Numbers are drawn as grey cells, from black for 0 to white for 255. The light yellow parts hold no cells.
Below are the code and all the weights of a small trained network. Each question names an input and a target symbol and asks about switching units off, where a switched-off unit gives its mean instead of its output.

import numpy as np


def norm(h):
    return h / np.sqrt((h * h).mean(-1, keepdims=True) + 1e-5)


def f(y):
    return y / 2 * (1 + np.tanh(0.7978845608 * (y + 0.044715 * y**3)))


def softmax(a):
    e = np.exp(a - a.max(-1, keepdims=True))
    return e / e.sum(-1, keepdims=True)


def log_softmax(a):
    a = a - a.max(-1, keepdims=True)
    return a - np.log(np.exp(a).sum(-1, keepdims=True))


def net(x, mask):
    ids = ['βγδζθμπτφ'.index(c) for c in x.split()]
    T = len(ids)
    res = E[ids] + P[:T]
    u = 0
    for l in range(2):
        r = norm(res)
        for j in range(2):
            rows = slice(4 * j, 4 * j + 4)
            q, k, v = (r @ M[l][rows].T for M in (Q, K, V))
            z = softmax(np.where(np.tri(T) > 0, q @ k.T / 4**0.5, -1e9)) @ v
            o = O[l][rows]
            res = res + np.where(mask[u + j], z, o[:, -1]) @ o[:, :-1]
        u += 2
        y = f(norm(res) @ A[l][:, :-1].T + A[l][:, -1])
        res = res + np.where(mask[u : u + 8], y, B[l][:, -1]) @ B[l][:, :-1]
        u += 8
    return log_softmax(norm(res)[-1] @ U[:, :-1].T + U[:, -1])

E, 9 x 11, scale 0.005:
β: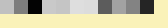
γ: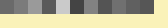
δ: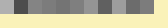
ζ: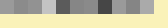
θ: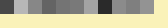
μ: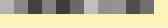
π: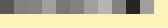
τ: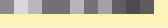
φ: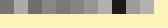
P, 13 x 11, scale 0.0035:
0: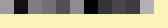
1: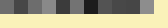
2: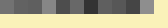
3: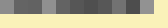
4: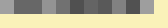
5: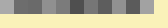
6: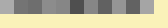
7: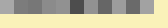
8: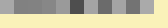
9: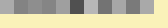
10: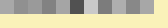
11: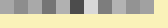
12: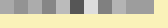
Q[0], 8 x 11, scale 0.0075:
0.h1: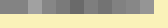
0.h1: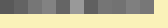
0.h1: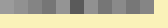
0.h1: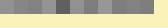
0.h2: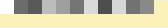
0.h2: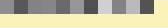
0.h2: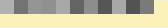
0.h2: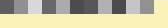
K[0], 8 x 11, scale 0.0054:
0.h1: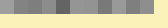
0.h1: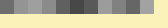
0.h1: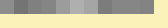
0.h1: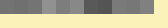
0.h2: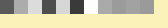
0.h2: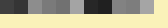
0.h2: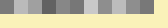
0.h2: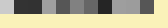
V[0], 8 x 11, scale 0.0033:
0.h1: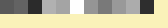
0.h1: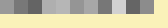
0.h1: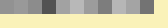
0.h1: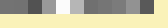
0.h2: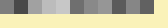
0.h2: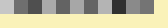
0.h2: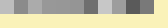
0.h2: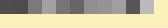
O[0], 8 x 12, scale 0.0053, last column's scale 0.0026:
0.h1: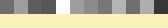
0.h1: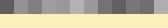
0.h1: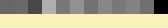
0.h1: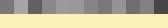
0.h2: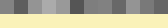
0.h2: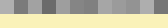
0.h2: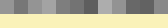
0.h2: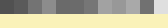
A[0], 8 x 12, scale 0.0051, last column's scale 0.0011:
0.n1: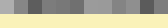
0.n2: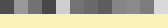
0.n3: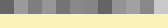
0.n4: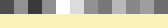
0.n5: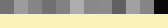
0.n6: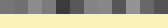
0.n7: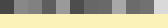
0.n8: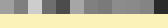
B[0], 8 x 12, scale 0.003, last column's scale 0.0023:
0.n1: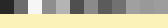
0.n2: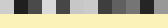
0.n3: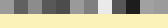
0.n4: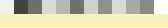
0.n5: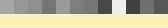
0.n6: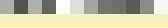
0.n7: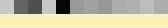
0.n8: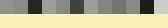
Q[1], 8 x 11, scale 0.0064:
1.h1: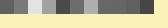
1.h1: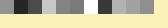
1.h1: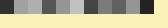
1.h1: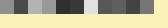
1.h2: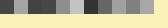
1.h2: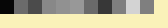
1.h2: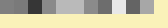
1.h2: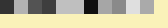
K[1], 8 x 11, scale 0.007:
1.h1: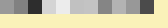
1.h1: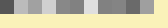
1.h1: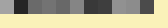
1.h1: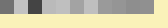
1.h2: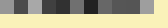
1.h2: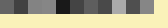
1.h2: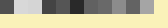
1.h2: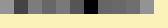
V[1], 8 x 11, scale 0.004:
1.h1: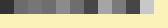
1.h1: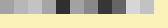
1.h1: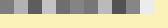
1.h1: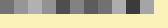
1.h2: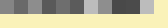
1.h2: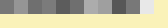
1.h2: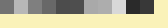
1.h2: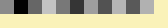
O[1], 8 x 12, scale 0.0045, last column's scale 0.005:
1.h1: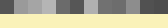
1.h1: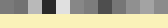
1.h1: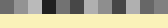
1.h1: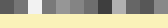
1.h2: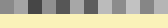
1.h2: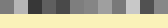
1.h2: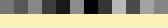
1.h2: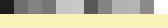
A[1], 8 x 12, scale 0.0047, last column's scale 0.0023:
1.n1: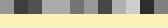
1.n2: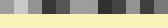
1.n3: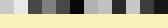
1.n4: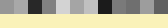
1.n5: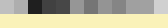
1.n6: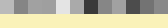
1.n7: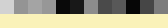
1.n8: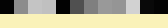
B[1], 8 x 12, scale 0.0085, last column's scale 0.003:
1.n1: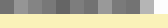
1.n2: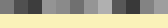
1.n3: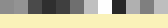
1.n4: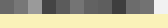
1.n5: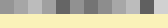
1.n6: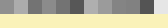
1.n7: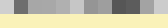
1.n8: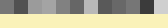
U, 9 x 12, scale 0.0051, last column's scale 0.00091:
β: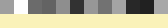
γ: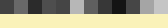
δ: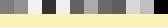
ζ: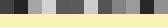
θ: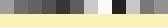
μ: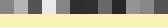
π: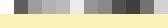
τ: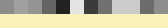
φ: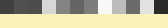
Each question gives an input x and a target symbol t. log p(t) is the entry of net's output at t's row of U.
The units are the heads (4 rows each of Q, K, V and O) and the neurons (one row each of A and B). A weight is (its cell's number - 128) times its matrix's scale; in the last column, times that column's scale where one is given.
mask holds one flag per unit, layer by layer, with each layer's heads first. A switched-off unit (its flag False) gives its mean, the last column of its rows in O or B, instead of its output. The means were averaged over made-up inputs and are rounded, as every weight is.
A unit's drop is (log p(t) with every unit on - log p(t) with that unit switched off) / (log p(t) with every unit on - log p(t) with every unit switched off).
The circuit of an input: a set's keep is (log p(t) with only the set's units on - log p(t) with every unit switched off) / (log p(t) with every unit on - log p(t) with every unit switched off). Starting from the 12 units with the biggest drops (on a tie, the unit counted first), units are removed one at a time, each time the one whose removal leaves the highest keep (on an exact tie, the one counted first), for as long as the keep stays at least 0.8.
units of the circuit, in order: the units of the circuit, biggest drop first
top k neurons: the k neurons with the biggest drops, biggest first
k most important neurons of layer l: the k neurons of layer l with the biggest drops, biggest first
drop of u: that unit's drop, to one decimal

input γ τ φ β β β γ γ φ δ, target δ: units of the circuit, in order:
(1.n3, 1.h1)
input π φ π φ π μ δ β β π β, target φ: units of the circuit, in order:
(1.n1, 0.h2)
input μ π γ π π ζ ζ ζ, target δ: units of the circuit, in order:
(0.h1, 1.h1)
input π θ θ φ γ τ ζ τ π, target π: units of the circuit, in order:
(1.h2, 1.n7)
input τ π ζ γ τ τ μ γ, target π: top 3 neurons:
(0.n8, 1.n7, 0.n4)
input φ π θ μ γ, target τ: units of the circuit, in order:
(1.h2)
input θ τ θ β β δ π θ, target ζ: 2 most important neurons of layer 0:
(0.n2, 0.n6)
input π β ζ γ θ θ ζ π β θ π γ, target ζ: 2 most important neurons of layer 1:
(1.n8, 1.n3)
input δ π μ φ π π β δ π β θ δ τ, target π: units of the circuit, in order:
(0.h1, 1.h2, 1.n7, 0.n6)
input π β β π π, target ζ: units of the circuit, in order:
(1.h1, 0.h1, 1.n8)
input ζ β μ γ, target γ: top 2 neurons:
(1.n4, 0.n2)
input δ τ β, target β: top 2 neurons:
(1.n6, 0.n4)
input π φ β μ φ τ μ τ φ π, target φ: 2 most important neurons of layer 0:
(0.n4, 0.n7)
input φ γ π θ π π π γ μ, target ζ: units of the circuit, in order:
(1.n8, 1.h1)
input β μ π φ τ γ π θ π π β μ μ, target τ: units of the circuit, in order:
(0.h1, 1.h2, 1.n5)
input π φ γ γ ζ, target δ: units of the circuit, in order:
(1.h1)
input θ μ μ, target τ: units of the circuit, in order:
(1.h2, 1.n5)
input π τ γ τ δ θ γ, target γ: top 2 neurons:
(1.n5, 0.n4)
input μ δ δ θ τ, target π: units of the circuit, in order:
(1.h2, 1.n7)
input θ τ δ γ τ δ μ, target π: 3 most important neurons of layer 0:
(0.n8, 0.n4, 0.n7)
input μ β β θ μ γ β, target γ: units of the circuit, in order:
(1.n4)
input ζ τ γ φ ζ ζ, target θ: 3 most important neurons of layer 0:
(0.n6, 0.n4, 0.n2)
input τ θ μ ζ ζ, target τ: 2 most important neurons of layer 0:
(0.n8, 0.n4)
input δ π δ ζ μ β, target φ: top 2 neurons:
(1.n1, 0.n4)
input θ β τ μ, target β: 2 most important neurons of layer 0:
(0.n4, 0.n1)
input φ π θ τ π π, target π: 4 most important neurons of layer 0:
(0.n8, 0.n4, 0.n6, 0.n7)
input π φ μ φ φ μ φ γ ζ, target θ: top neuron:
(0.n3)
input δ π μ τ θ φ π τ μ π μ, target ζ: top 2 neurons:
(1.n8, 0.n1)
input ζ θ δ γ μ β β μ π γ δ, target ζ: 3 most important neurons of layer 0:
(0.n6, 0.n2, 0.n8)
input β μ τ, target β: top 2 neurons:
(0.n4, 1.n6)
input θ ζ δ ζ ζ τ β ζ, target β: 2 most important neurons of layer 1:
(1.n6, 1.n7)
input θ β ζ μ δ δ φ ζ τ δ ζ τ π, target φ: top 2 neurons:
(0.n4, 0.n6)
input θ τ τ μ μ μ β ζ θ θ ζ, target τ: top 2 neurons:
(1.n5, 0.n3)
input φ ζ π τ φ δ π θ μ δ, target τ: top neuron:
(0.n6)
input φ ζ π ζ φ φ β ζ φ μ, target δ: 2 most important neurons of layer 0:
(0.n1, 0.n4)
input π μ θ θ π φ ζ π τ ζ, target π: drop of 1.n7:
0.5
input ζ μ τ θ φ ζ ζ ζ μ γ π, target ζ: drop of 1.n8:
0.4
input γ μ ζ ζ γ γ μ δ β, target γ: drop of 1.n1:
0.2
